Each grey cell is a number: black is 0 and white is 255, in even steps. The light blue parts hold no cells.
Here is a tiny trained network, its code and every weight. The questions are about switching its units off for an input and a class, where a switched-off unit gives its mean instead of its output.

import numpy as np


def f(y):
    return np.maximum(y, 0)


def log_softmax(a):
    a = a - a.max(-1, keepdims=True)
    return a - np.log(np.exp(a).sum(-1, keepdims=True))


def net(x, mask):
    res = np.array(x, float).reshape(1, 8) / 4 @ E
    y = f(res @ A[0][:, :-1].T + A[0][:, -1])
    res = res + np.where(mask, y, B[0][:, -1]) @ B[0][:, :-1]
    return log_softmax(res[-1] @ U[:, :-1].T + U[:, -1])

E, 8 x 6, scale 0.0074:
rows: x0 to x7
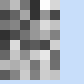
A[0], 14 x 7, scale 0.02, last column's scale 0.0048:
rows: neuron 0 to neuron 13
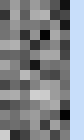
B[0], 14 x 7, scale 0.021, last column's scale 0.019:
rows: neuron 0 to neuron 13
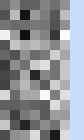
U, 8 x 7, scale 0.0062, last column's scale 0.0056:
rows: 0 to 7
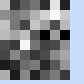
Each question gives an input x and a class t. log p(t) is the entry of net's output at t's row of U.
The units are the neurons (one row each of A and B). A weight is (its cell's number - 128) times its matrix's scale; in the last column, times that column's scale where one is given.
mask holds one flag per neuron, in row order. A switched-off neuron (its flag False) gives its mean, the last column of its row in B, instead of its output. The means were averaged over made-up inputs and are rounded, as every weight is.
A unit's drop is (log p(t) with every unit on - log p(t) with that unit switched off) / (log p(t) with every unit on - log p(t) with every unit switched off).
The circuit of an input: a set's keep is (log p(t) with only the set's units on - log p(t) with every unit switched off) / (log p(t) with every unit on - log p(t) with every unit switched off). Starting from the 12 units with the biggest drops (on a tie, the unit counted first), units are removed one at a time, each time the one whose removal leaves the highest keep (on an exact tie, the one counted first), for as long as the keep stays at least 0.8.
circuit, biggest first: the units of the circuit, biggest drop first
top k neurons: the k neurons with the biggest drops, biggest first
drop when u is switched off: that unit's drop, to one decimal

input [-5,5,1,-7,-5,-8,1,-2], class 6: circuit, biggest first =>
[neuron 7]
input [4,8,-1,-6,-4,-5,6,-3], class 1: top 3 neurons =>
[neuron 6; neuron 3; neuron 4]
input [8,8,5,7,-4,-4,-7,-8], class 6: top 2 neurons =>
[neuron 9; neuron 13]
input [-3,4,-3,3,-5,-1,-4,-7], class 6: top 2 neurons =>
[neuron 7; neuron 9]
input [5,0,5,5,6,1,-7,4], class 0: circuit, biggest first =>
[neuron 10; neuron 6]
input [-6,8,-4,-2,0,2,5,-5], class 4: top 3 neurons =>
[neuron 3; neuron 7; neuron 12]
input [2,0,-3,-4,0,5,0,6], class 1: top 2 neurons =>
[neuron 3; neuron 13]
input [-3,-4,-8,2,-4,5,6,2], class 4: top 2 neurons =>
[neuron 3; neuron 7]
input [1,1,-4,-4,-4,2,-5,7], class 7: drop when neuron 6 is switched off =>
0.2
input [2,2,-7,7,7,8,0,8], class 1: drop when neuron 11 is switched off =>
0.0
